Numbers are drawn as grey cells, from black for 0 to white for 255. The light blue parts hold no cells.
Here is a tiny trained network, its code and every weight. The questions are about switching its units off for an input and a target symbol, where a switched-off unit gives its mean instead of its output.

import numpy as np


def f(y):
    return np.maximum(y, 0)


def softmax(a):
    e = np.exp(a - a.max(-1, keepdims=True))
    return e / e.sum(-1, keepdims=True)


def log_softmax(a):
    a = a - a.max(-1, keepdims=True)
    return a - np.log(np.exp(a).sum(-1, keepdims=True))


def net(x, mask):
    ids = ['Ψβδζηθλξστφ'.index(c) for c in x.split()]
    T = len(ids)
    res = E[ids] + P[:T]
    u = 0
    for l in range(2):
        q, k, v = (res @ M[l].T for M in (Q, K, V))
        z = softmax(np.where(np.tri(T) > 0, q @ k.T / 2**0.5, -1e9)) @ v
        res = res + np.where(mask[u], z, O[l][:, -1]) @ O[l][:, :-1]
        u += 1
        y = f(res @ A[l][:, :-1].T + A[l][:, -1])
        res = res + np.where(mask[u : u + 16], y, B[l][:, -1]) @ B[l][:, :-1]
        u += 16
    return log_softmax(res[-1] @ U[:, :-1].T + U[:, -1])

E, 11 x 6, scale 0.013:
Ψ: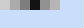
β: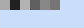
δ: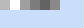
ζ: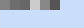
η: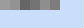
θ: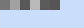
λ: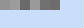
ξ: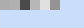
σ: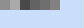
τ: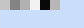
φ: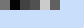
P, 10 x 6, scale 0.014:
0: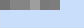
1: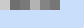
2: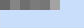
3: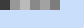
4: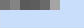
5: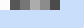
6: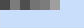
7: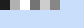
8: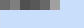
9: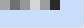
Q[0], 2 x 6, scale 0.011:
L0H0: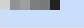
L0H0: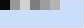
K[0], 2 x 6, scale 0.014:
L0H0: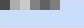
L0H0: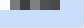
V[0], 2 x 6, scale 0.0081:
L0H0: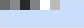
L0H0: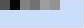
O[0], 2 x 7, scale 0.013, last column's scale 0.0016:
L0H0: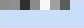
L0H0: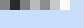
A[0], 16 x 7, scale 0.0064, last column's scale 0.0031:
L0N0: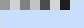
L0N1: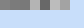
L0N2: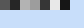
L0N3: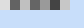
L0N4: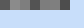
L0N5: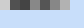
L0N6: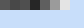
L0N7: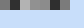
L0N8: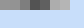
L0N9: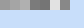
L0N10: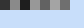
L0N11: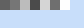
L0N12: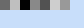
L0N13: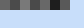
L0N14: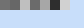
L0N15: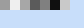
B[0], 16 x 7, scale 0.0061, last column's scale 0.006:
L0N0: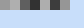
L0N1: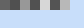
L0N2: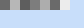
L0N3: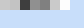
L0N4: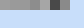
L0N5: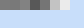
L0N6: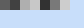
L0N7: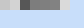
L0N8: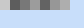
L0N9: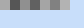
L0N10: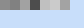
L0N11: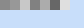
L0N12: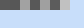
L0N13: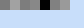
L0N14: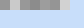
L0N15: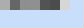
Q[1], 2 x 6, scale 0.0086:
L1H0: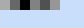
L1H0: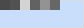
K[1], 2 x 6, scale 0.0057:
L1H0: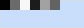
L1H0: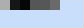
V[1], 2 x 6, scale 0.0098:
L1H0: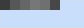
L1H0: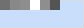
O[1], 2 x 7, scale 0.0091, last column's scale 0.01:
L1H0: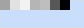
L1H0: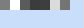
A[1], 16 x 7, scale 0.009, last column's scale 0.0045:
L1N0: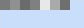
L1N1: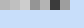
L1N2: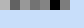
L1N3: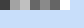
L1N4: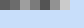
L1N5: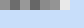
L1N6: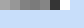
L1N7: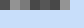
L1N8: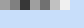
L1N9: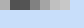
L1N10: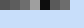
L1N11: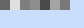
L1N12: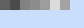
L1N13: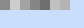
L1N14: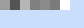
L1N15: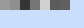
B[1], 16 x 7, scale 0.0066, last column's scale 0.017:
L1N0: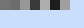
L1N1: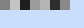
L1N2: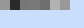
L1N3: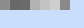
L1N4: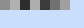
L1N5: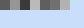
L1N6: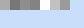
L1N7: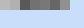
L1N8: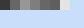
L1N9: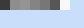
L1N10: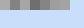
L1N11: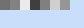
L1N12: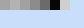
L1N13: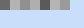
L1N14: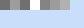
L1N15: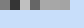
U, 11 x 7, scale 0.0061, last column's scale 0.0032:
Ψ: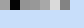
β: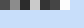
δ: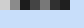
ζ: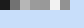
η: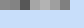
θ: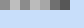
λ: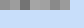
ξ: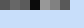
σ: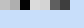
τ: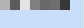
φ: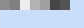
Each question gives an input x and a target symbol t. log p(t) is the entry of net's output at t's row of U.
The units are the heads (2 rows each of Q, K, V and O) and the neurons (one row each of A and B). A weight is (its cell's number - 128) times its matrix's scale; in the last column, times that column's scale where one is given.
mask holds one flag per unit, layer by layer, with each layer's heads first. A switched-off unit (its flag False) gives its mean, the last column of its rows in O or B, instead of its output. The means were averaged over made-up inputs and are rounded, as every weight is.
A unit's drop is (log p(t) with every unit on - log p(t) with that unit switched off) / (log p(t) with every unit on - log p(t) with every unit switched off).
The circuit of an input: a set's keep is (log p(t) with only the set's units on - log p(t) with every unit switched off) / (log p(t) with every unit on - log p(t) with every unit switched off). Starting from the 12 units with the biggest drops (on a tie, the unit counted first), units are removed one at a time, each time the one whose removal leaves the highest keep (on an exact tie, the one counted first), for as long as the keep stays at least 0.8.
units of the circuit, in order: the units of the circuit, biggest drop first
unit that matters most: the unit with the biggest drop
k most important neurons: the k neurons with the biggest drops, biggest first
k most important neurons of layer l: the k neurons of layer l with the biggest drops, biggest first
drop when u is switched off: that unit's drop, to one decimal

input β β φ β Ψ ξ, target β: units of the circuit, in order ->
(L0H0 L1N8 L1N9 L0N11)
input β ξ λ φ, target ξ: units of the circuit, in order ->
(L0H0 L1N0 L1N15)
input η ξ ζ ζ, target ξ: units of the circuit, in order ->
(L0H0 L1N0 L1N14 L1N15)
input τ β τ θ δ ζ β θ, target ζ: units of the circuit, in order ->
(L1H0 L1N11)
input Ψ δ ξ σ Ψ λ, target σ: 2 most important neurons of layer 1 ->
(L1N1 L1N6)
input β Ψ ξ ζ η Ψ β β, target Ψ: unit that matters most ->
L1H0
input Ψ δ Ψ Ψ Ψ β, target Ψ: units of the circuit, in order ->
(L1H0 L1N2)
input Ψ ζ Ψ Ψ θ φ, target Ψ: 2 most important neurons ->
(L1N15 L1N2)
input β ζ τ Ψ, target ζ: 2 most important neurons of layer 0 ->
(L0N11 L0N7)
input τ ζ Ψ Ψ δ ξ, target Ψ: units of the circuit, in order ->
(L1N15 L1H0)
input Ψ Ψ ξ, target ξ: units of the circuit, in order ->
(L0H0 L1N0 L1N15 L1N14)
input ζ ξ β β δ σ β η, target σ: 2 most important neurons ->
(L1N1 L0N11)
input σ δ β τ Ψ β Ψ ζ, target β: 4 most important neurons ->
(L0N3 L0N7 L1N4 L0N14)
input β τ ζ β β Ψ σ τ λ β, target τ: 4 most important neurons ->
(L1N11 L0N13 L0N3 L1N10)
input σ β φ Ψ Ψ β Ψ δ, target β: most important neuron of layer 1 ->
(L1N4)
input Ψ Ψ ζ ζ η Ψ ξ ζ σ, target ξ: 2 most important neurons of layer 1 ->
(L1N14 L1N0)
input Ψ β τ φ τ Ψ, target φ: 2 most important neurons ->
(L1N12 L1N0)
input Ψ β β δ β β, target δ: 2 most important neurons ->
(L1N1 L0N15)
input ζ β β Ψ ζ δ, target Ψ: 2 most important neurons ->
(L1N2 L1N15)
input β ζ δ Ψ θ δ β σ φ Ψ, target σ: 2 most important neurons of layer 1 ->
(L1N1 L1N6)
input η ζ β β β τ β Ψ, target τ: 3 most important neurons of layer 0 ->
(L0N15 L0N13 L0N3)
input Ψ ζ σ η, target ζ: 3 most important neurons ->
(L1N11 L1N12 L1N13)
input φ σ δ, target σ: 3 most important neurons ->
(L0N3 L1N1 L0N12)
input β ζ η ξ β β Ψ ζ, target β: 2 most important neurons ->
(L0N3 L1N4)
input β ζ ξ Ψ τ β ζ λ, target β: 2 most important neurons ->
(L0N3 L1N4)
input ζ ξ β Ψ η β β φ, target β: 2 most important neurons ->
(L0N3 L1N4)
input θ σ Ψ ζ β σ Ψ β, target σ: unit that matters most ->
L1N1
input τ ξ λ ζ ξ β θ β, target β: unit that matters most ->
L1H0
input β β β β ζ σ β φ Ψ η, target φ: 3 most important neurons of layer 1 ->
(L1N12 L1N0 L1N15)
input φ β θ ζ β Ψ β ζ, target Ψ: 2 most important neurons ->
(L0N3 L1N2)
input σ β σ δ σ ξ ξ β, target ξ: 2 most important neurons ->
(L0N3 L1N0)
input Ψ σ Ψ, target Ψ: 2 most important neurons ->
(L1N2 L1N12)
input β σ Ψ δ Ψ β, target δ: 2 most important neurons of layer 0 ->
(L0N15 L0N6)
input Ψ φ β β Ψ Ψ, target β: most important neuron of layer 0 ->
(L0N11)
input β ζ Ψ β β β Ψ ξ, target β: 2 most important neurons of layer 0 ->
(L0N3 L0N7)
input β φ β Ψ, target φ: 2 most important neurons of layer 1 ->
(L1N12 L1N0)
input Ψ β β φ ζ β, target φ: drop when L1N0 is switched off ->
0.5
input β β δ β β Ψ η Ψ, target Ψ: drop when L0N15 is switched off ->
0.2
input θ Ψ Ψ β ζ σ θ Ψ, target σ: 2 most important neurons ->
(L1N1 L0N11)
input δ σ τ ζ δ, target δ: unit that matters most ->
L0H0
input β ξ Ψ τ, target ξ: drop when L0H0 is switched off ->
0.4
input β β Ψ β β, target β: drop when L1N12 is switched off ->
0.1
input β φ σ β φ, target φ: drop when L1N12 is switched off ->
0.3
